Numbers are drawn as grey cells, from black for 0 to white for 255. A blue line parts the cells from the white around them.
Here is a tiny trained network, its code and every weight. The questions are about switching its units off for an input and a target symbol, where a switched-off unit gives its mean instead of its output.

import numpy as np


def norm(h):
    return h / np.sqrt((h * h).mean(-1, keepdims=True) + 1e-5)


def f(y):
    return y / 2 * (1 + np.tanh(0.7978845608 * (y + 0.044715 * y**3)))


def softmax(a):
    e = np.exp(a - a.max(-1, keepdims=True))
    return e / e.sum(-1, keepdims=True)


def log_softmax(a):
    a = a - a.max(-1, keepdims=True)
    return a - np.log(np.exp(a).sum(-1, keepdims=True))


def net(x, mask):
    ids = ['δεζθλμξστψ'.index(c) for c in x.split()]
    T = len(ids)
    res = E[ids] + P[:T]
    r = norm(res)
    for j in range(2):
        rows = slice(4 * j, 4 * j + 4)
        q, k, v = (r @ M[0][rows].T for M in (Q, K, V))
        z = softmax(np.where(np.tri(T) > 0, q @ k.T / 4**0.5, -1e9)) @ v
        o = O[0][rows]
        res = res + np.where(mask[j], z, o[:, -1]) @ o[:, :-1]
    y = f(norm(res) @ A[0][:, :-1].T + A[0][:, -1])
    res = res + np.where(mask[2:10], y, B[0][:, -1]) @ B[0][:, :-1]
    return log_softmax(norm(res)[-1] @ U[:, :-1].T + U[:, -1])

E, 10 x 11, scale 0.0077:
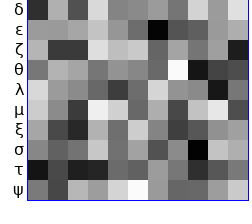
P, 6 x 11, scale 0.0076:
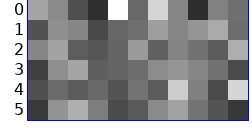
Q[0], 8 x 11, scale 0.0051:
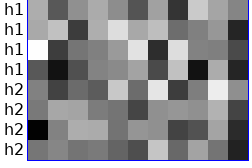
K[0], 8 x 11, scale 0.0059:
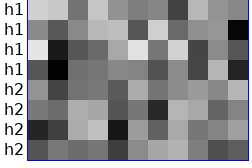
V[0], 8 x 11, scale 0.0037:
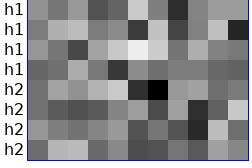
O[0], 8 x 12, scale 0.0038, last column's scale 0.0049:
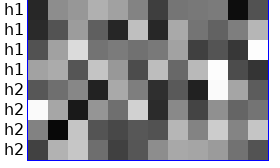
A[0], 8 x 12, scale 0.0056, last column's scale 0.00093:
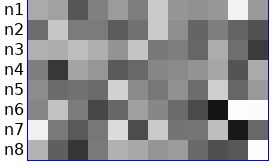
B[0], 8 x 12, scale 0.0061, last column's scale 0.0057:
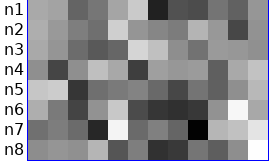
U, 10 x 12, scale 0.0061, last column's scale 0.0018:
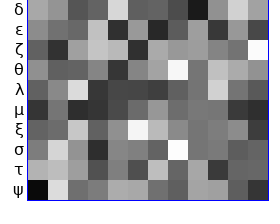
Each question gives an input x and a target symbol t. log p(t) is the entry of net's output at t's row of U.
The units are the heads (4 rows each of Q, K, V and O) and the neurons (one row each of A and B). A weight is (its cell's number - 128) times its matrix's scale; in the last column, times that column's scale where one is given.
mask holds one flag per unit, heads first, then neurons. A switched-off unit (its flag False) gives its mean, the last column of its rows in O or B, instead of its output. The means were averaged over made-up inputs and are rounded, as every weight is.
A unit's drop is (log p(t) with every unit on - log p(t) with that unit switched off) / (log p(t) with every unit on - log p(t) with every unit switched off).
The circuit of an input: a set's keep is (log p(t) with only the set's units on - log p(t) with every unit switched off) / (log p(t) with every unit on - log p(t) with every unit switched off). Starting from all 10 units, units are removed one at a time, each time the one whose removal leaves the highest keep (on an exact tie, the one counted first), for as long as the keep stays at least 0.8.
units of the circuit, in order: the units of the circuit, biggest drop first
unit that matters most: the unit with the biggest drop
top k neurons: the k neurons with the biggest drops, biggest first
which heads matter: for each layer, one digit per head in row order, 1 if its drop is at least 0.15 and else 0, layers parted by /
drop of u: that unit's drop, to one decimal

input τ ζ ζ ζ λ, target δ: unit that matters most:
n6
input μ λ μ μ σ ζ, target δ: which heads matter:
11
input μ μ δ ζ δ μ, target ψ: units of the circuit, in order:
[h2; h1; n6; n2]
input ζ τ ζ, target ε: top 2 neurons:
[n8; n7]
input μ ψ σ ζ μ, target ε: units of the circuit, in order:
[n7; h1]
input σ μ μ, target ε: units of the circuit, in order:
[h1; n7]
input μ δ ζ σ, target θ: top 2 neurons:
[n7; n8]
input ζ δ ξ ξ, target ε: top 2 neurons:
[n7; n8]
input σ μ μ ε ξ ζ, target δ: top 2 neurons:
[n7; n5]
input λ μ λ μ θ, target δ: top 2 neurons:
[n6; n1]
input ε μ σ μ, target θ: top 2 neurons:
[n8; n3]
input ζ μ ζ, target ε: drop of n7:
0.4
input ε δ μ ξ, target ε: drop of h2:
0.5
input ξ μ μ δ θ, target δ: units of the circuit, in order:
[n6]
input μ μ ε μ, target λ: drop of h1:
1.1
